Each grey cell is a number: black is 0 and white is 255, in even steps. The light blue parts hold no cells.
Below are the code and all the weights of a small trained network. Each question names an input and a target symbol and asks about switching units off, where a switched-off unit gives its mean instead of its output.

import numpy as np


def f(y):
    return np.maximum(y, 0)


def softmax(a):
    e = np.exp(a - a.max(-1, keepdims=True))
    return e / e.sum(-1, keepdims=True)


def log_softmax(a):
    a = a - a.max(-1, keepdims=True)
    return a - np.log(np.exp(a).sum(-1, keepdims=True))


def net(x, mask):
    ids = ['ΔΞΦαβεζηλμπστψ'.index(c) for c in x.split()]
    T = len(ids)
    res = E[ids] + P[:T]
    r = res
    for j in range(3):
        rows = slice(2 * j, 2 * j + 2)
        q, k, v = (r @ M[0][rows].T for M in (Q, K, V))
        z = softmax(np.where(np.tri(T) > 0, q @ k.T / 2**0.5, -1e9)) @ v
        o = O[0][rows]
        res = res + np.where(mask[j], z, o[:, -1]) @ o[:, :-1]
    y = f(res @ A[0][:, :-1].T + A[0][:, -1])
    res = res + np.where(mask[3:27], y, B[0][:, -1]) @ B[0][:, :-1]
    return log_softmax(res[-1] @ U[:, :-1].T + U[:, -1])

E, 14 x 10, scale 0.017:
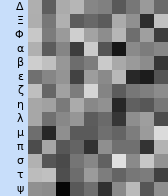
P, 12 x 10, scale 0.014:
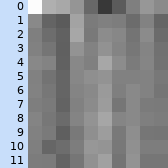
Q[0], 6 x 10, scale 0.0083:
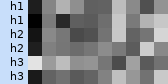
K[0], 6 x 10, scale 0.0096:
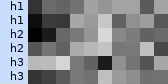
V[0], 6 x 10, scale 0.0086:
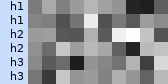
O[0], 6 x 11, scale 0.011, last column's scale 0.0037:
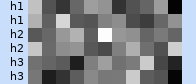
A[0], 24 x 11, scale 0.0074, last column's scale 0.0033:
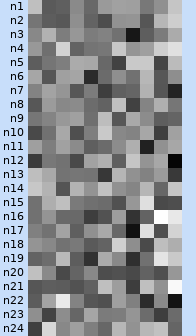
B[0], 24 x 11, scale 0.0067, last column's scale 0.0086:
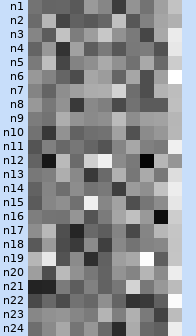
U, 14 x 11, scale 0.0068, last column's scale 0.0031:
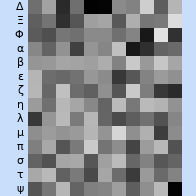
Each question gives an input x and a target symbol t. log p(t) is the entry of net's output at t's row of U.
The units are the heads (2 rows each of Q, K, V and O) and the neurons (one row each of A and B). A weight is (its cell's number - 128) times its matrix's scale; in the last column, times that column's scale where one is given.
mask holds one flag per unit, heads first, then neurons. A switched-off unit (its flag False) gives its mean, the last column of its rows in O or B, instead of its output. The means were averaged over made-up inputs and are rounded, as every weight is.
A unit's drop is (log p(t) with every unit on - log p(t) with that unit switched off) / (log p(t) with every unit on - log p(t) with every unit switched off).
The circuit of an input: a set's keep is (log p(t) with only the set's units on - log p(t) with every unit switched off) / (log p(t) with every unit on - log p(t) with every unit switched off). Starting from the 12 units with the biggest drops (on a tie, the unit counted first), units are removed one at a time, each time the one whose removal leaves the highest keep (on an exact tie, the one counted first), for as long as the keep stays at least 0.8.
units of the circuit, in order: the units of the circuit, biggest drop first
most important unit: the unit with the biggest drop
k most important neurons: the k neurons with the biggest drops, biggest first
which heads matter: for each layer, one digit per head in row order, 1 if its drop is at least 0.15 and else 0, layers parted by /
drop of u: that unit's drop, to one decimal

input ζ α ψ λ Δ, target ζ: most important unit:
h2
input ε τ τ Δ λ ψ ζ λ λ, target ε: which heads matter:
100
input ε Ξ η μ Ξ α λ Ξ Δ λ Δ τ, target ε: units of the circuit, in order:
(h1; n20)
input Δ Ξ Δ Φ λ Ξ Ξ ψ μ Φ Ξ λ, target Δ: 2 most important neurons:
(n3; n11)
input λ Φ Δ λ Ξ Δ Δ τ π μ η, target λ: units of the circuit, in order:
(h1; h3; n24; n22)
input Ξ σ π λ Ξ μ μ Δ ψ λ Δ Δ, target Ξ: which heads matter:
001
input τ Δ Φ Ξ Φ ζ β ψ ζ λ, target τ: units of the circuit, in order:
(h3; n19; h1; h2)
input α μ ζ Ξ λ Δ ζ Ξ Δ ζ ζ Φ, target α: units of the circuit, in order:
(h1; h3; n17; n10)
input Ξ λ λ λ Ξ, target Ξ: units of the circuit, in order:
(h3; h1)
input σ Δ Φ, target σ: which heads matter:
110
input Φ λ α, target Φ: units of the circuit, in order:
(h3; n19)
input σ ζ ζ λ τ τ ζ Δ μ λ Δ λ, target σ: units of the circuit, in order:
(h2; h1)
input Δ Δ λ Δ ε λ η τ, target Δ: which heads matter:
011
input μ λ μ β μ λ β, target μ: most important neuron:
(n15)
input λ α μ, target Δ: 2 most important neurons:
(n3; n2)
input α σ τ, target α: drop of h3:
0.1
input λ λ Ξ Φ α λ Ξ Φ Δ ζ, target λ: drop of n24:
0.2
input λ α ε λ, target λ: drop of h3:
0.5
